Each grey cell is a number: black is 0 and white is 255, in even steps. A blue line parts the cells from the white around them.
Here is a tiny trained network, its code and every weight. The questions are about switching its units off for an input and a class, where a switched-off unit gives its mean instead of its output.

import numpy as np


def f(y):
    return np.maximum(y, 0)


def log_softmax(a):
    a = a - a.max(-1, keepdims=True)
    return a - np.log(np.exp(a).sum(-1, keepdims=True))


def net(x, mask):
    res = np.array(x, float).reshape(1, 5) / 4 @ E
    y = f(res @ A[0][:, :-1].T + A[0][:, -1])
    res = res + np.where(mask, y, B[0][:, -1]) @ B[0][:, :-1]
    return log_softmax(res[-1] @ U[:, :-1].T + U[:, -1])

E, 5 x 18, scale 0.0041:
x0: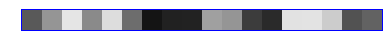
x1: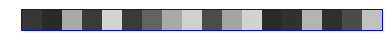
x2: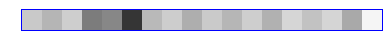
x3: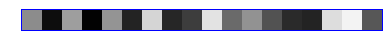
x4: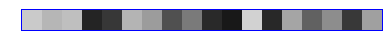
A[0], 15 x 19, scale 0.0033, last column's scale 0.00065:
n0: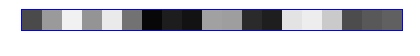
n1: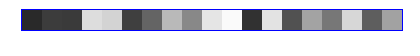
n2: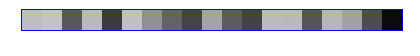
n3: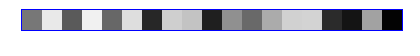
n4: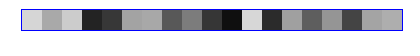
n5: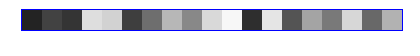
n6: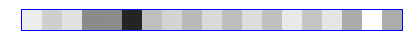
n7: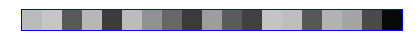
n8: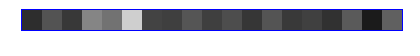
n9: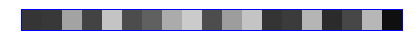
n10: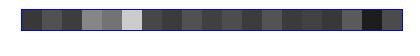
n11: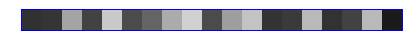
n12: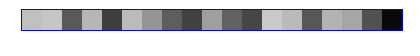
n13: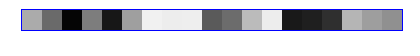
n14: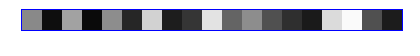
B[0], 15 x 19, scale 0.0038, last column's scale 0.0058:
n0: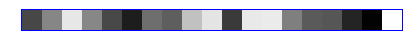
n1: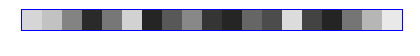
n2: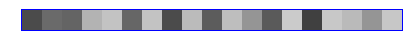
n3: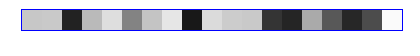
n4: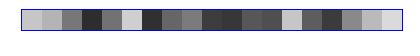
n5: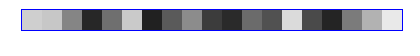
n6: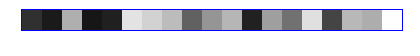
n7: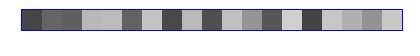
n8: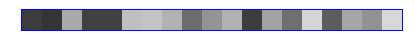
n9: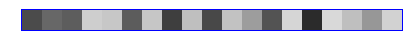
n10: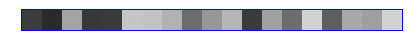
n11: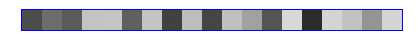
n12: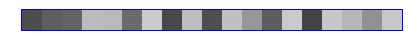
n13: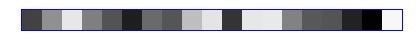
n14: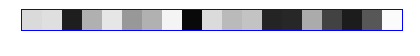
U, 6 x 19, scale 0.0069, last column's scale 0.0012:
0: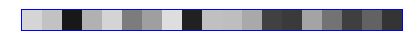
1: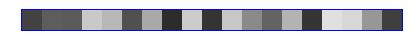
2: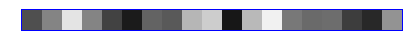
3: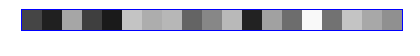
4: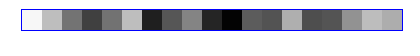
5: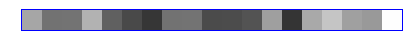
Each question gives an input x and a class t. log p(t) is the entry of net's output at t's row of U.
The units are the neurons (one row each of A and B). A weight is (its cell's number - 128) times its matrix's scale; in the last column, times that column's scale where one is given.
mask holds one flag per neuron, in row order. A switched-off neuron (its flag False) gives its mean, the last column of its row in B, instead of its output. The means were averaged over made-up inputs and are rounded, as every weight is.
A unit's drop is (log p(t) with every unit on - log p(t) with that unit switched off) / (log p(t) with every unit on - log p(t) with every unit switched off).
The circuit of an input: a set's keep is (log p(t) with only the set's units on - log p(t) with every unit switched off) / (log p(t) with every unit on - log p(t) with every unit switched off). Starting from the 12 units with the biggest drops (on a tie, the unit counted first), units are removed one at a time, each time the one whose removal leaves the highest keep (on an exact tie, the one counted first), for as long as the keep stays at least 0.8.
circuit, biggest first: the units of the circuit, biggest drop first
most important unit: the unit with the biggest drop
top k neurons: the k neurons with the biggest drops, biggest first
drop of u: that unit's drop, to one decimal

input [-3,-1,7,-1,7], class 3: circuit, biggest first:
n6
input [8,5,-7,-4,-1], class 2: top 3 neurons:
n0, n6, n14
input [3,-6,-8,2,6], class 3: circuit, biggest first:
n10, n8
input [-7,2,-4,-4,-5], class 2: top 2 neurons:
n13, n14
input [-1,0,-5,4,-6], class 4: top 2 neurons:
n1, n5
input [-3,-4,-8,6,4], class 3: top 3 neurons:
n10, n8, n3
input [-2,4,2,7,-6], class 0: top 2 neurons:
n14, n4
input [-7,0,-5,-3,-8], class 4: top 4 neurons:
n1, n5, n0, n6
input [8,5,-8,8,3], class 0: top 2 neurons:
n14, n13
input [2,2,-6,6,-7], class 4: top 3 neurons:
n1, n5, n3
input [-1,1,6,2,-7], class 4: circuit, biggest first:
n1, n5
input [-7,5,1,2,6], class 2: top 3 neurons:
n13, n1, n5
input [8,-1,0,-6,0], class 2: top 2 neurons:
n0, n14
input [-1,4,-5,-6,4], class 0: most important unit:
n3
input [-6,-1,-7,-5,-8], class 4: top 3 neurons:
n1, n5, n6
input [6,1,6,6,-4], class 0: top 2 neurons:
n14, n13
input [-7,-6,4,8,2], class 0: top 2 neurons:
n14, n0
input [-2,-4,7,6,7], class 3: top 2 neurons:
n6, n3
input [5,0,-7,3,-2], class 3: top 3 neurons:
n10, n8, n13
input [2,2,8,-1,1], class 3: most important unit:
n6
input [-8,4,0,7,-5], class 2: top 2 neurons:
n13, n3
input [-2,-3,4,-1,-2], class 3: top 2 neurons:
n6, n0
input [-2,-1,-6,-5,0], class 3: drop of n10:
0.7
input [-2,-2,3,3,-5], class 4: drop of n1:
0.3
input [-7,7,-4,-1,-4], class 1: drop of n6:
0.1
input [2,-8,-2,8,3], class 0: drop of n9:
0.2
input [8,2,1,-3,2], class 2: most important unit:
n0
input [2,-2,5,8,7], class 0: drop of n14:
1.7
